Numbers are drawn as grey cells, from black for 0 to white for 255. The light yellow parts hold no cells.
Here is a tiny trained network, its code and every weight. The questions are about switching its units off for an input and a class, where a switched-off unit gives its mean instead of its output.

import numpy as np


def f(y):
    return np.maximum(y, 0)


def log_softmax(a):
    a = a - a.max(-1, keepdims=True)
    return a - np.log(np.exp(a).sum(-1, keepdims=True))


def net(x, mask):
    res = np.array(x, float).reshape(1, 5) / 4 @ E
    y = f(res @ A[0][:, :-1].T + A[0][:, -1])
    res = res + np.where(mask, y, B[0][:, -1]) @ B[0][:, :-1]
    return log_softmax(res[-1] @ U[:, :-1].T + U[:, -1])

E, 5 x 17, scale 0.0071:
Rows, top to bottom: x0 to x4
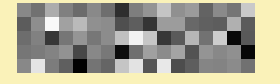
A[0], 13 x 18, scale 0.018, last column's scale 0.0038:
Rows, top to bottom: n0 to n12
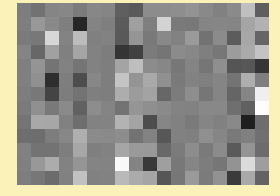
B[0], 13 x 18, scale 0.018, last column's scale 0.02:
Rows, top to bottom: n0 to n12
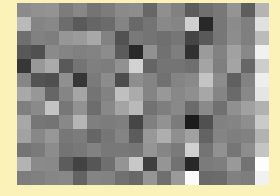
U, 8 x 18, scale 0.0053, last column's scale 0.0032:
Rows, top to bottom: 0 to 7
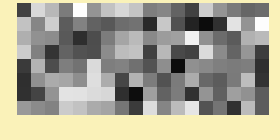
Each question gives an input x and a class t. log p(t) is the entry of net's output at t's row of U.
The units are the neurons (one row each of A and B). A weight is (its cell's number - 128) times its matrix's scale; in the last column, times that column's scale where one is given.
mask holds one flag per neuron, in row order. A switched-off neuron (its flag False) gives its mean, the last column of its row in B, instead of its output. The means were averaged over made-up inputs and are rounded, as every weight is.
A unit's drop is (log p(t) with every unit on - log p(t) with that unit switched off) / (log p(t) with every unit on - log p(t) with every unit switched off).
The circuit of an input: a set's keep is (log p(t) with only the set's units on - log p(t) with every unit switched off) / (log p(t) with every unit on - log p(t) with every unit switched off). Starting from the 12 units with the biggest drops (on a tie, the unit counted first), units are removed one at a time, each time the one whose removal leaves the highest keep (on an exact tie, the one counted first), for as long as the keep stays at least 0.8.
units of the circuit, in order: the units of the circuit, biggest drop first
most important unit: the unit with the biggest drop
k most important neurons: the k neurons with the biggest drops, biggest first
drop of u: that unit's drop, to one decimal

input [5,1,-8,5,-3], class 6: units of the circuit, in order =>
n3
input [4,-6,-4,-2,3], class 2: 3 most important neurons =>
n1, n8, n3
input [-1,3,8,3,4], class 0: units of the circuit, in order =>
n4, n11
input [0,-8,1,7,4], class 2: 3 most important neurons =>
n1, n11, n3
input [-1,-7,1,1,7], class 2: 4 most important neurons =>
n1, n11, n3, n2
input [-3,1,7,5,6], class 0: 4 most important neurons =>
n4, n11, n7, n8
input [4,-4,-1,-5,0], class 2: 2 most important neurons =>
n8, n3
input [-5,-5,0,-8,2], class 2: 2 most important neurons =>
n12, n10
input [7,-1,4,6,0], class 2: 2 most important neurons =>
n8, n11
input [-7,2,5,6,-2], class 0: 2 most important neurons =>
n1, n11
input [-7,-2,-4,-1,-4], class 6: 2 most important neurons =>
n11, n1
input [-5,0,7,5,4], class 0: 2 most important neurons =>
n4, n11
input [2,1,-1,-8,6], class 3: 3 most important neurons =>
n5, n11, n3
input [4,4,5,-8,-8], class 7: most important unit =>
n12
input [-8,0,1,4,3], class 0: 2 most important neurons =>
n1, n11
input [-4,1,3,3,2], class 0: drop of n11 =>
0.2
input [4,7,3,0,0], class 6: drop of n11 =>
0.4
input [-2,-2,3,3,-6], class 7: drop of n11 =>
0.5
